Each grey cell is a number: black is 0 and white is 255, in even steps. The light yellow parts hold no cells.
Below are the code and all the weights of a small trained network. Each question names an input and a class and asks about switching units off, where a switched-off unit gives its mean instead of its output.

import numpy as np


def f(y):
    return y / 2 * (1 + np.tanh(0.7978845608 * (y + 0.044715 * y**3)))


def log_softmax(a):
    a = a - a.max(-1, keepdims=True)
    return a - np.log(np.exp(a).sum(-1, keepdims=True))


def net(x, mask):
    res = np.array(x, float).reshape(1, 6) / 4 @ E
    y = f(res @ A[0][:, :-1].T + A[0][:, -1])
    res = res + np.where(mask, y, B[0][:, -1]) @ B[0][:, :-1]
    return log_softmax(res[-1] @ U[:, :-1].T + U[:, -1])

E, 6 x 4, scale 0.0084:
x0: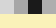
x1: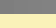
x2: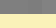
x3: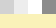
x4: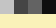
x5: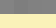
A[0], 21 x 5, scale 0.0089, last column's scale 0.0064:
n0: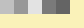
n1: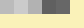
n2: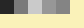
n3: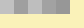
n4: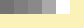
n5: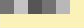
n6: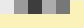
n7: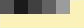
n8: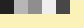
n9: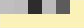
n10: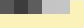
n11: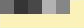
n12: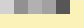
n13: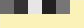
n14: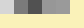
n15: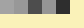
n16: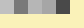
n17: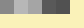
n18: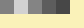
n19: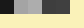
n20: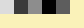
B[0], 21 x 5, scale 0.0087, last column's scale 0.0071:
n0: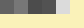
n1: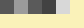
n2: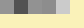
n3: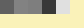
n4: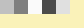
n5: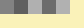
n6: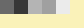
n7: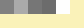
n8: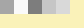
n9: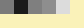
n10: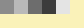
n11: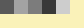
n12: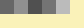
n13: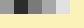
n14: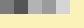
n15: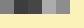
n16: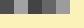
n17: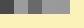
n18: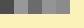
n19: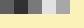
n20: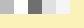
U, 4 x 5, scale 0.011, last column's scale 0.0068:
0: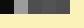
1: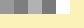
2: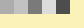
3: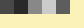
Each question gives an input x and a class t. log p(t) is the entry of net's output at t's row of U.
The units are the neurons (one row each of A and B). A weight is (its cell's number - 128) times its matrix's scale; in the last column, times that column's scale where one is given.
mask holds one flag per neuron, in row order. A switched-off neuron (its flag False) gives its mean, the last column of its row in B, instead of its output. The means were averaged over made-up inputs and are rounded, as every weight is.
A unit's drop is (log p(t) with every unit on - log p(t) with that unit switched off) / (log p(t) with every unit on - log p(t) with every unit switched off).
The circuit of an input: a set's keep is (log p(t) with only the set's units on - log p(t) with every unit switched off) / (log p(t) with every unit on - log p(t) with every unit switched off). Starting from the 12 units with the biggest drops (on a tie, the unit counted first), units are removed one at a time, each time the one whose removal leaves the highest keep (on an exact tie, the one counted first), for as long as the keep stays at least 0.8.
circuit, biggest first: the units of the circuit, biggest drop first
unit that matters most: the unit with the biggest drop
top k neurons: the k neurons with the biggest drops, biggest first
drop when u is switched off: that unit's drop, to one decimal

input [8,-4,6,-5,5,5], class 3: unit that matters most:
n6
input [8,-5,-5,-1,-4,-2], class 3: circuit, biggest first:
n9; n6
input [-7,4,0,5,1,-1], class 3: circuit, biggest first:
n13; n19
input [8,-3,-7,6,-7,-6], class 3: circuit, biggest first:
n9; n6
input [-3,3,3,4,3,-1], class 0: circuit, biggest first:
n0; n1; n4
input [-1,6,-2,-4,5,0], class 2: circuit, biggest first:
n20; n3
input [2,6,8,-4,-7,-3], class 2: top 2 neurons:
n8; n3
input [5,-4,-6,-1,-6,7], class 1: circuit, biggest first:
n20; n4
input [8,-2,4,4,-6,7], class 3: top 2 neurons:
n9; n6
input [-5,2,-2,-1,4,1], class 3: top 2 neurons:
n13; n8
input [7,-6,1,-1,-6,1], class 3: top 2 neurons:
n9; n20
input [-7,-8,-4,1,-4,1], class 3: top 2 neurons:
n19; n20
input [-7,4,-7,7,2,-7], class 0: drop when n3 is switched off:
0.1
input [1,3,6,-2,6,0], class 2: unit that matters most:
n20
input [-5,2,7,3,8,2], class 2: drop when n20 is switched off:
0.8
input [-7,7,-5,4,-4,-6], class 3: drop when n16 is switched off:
0.0
